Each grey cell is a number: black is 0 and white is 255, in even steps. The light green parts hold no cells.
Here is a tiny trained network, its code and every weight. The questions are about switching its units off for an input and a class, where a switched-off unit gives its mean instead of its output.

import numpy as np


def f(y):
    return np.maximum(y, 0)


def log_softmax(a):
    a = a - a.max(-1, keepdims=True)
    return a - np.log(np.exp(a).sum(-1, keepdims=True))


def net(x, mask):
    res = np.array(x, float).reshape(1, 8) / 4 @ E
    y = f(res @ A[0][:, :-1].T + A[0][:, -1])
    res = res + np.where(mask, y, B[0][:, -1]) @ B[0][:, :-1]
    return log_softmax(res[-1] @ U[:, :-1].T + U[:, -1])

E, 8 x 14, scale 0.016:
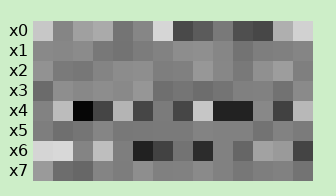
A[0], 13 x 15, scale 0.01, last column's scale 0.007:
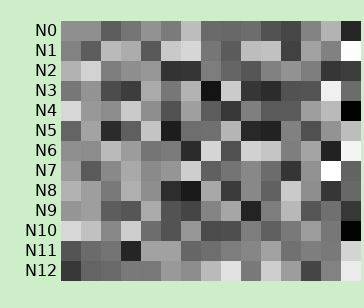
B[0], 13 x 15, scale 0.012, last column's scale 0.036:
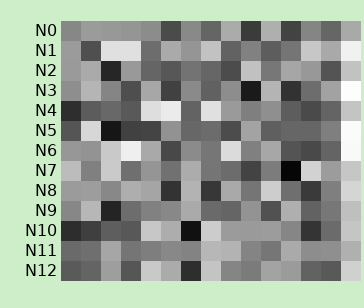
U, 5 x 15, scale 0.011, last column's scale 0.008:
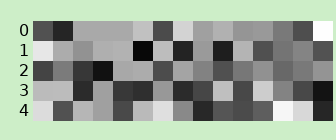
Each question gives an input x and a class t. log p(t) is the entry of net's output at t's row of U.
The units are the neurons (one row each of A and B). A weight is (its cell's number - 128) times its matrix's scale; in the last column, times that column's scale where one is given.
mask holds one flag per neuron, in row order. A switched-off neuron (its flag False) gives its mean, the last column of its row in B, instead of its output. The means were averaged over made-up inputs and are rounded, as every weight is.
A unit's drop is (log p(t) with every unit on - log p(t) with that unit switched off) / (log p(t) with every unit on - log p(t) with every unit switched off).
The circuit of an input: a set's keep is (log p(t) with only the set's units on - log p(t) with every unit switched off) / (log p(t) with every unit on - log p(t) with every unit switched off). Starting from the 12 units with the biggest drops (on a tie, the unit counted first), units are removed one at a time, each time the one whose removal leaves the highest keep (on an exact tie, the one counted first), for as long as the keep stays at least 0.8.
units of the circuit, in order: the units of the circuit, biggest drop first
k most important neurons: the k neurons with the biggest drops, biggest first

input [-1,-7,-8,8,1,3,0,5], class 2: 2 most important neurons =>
(N6 N1)
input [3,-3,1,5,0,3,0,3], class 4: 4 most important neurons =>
(N6 N8 N12 N3)
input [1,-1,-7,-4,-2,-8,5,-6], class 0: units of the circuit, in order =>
(N3)
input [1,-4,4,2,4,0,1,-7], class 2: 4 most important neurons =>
(N6 N8 N5 N7)
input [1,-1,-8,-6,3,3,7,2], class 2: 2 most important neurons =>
(N10 N4)
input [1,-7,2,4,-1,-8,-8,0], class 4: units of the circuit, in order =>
(N10 N6 N1)
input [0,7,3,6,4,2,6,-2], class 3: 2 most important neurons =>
(N2 N12)
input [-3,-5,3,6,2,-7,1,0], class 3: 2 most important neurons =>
(N4 N10)
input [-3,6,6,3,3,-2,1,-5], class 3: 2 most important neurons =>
(N4 N10)
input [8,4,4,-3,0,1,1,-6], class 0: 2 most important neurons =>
(N4 N10)
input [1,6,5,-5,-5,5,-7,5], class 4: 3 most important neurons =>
(N1 N10 N4)
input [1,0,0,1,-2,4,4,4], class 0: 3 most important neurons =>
(N3 N10 N7)
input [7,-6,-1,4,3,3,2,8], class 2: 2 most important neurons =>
(N4 N10)
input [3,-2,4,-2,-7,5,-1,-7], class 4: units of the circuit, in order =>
(N1)
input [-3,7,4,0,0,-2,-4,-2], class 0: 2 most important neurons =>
(N5 N3)
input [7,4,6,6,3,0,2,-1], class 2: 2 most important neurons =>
(N4 N10)
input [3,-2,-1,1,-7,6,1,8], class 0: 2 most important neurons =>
(N6 N3)
